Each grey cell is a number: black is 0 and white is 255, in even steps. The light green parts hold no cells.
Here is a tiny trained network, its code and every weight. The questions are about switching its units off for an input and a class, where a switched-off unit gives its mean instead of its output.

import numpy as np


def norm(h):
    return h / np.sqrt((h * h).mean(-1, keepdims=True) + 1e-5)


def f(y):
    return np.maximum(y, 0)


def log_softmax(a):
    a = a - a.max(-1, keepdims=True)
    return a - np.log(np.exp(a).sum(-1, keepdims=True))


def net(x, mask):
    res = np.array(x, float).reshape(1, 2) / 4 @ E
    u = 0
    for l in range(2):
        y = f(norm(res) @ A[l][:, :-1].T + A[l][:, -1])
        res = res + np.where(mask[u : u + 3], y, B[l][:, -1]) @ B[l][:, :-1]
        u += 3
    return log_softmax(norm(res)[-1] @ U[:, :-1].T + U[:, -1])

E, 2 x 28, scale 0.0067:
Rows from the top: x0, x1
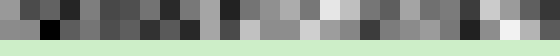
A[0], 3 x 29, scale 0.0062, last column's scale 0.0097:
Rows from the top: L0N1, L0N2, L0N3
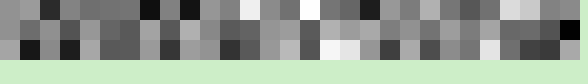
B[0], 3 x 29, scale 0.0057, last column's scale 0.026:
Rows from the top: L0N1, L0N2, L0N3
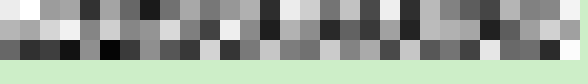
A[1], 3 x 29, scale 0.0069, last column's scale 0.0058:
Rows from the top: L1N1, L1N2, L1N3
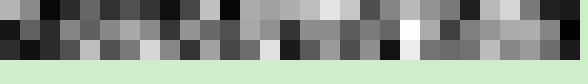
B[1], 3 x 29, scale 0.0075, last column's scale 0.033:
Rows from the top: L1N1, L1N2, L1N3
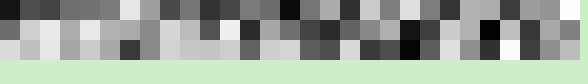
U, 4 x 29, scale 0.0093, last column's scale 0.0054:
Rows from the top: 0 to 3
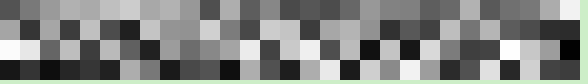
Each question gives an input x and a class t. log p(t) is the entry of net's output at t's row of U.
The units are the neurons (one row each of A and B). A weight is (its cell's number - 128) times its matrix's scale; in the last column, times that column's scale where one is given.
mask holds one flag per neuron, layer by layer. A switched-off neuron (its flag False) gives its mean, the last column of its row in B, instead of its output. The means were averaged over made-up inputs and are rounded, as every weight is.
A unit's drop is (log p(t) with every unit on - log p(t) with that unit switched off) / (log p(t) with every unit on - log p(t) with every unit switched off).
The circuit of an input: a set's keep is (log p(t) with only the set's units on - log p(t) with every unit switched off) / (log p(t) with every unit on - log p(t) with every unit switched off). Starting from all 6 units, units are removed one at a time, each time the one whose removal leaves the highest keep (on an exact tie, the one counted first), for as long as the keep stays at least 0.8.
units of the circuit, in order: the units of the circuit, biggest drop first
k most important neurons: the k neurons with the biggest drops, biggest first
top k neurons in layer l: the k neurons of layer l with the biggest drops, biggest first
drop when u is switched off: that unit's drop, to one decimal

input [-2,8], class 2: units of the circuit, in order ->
[L0N1]
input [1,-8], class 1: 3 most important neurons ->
[L1N1 L0N1 L0N2]
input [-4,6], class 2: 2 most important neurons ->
[L0N1 L0N3]
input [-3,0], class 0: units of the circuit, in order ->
[L0N1 L1N1 L1N3 L0N3]
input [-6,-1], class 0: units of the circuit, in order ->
[L0N1 L1N1 L0N3 L1N3]
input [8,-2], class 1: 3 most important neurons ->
[L0N1 L1N3 L0N3]
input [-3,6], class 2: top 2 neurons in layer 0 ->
[L0N1 L0N3]
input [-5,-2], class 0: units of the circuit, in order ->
[L0N1 L1N1 L0N3 L1N3]
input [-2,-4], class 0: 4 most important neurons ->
[L0N1 L1N1 L0N3 L1N3]
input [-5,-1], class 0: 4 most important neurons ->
[L0N1 L1N1 L0N3 L1N3]
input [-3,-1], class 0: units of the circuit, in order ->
[L0N1 L1N1 L1N3 L0N3]
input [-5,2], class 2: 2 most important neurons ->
[L0N3 L1N1]
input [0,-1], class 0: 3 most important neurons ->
[L0N1 L1N1 L1N3]
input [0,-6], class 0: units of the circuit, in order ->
[L0N3]
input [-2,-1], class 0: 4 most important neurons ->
[L0N1 L1N1 L1N3 L0N3]
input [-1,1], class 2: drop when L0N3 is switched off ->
0.3
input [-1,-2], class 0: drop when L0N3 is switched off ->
0.2
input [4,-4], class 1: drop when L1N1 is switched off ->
0.0
